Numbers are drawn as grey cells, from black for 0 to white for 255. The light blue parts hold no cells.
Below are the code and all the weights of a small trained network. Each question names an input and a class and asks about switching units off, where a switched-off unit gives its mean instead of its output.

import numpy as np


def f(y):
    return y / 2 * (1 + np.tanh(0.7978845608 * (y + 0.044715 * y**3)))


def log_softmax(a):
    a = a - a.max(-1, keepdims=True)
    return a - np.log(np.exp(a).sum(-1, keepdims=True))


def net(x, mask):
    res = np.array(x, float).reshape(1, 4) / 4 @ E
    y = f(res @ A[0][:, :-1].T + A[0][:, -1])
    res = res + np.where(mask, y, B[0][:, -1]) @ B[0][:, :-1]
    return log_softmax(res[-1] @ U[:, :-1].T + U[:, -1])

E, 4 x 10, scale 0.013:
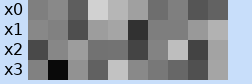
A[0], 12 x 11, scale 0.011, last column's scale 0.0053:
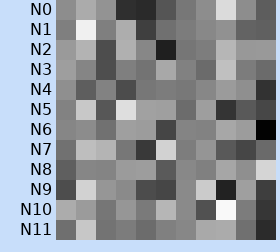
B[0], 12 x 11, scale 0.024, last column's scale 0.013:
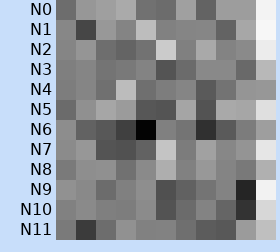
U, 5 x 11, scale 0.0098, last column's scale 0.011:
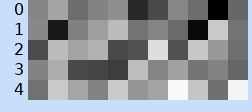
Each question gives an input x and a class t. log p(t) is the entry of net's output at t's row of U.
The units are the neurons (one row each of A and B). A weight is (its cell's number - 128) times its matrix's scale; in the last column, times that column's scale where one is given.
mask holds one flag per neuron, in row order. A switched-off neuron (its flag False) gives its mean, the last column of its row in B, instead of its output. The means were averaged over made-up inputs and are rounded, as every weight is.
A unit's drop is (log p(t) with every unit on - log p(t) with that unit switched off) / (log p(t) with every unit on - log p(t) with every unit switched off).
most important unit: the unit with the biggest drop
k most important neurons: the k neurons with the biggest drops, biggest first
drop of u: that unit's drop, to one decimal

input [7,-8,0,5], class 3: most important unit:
N0
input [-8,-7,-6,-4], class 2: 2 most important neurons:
[N0 N9]
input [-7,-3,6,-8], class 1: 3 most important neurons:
[N1 N11 N5]
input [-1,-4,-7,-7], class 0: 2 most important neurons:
[N10 N3]
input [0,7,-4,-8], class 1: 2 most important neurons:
[N1 N11]
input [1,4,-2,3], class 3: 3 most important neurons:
[N1 N9 N11]
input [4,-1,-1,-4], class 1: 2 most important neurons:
[N1 N0]
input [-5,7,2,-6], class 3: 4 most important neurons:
[N2 N6 N5 N8]
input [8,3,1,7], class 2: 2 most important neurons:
[N1 N5]
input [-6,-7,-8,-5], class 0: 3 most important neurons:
[N10 N3 N2]
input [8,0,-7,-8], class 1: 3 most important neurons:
[N1 N11 N9]
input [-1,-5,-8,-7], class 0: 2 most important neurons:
[N10 N3]
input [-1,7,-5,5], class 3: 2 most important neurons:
[N1 N9]
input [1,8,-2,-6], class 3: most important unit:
N2
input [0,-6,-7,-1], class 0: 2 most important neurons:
[N10 N2]
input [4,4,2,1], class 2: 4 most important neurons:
[N7 N5 N1 N10]
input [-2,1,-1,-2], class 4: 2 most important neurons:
[N5 N6]
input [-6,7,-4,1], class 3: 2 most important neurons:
[N2 N5]
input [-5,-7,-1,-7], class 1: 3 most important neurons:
[N1 N11 N2]
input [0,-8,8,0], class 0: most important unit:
N9
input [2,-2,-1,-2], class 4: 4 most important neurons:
[N6 N0 N11 N9]
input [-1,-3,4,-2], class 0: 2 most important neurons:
[N9 N2]
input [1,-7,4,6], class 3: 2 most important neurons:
[N1 N11]
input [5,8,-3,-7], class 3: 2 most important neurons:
[N2 N6]
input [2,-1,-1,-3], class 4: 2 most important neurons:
[N6 N0]
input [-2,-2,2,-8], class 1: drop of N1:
1.0
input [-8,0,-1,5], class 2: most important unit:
N1
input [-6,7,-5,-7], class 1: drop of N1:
1.1
